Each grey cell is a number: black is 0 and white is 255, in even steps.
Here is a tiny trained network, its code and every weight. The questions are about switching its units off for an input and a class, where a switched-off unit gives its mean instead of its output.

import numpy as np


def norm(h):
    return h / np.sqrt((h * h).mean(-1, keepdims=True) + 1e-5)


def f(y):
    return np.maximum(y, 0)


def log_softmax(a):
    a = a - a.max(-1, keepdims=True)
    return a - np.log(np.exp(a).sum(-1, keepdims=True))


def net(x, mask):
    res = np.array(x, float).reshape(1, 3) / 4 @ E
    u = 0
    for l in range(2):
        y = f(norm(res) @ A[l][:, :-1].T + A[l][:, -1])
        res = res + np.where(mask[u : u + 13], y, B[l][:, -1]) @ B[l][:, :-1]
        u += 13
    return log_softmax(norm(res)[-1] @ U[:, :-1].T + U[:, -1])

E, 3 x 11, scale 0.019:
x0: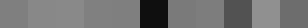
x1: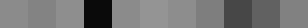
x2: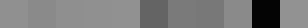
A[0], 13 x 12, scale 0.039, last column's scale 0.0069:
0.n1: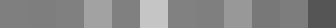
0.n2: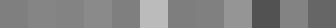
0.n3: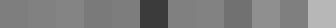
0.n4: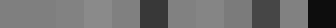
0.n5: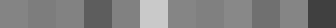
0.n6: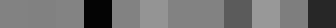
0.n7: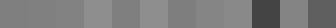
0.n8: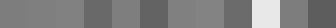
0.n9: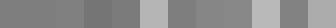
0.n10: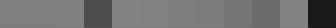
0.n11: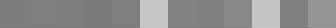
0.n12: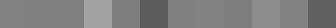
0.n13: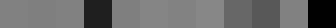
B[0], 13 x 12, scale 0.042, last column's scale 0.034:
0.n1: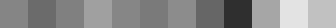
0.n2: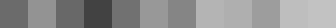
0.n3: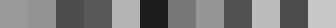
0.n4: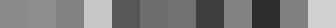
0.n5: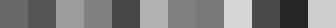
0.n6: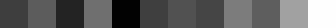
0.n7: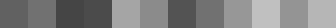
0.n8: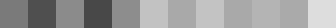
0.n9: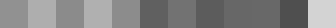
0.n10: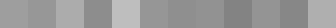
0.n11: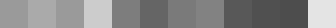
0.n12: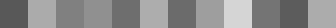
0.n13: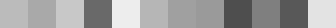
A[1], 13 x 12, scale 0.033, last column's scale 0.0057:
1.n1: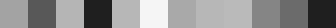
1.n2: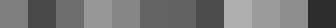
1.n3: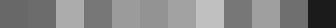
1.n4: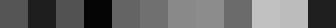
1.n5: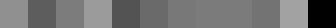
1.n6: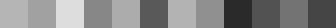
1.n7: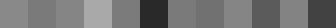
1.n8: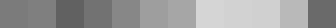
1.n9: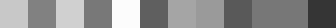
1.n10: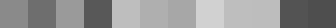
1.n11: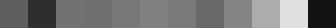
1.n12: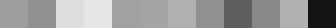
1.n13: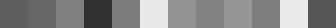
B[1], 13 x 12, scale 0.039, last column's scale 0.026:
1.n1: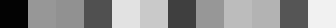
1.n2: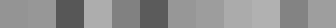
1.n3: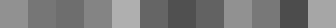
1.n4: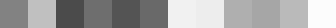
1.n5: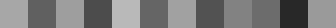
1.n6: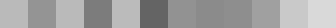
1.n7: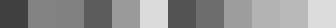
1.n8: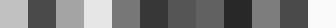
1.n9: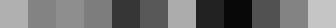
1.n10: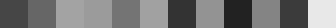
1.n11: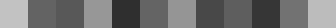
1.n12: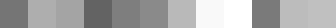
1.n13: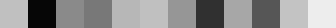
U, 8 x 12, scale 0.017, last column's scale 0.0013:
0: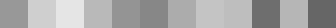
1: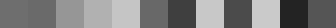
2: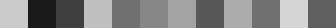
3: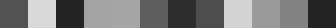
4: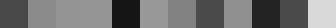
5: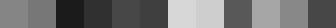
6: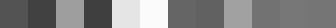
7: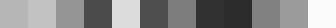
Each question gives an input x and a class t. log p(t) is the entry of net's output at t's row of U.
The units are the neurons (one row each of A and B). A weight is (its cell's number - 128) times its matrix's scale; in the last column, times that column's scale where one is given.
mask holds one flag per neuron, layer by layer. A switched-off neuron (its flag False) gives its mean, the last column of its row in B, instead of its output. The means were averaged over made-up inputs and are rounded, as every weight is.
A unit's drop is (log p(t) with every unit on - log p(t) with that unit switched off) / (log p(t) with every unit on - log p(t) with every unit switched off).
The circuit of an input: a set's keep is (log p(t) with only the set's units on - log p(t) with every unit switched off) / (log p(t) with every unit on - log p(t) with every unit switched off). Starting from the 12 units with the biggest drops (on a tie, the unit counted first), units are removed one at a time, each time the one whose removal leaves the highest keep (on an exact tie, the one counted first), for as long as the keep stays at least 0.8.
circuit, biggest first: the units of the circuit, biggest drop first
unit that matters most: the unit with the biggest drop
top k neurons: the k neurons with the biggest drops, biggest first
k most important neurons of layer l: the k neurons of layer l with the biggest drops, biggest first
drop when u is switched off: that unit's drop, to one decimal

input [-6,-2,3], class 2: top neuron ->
(0.n1)
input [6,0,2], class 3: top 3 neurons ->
(0.n13; 0.n4; 0.n12)
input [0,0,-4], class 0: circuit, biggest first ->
(0.n11; 0.n8)
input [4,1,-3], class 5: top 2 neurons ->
(1.n4; 0.n3)
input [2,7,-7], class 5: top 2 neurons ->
(0.n6; 0.n8)
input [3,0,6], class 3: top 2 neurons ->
(0.n4; 0.n13)
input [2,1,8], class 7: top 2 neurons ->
(0.n6; 0.n5)
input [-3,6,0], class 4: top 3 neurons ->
(0.n6; 0.n8; 0.n5)
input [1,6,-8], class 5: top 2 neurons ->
(0.n6; 0.n8)
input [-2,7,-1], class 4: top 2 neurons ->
(0.n6; 0.n5)
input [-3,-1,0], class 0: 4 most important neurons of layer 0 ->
(0.n6; 0.n11; 0.n1; 0.n8)
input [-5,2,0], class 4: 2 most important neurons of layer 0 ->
(0.n5; 0.n8)
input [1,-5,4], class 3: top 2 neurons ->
(0.n8; 0.n4)
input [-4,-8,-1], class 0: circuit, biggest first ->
(0.n6)
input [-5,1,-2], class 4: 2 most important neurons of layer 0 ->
(0.n5; 0.n13)
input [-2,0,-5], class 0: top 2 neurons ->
(0.n11; 0.n8)
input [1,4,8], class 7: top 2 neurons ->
(0.n8; 1.n9)
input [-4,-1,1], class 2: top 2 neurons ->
(0.n1; 0.n13)
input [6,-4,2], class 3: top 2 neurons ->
(0.n13; 0.n4)
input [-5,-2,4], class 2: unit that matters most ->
1.n13
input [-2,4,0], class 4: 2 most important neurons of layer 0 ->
(0.n6; 0.n8)
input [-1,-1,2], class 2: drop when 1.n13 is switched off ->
0.1
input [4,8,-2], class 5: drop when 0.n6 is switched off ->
0.8
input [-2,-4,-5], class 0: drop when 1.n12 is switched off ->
0.2
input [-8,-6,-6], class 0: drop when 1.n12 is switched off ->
0.1
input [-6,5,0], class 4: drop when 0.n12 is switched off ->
0.0
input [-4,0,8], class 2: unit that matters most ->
0.n13
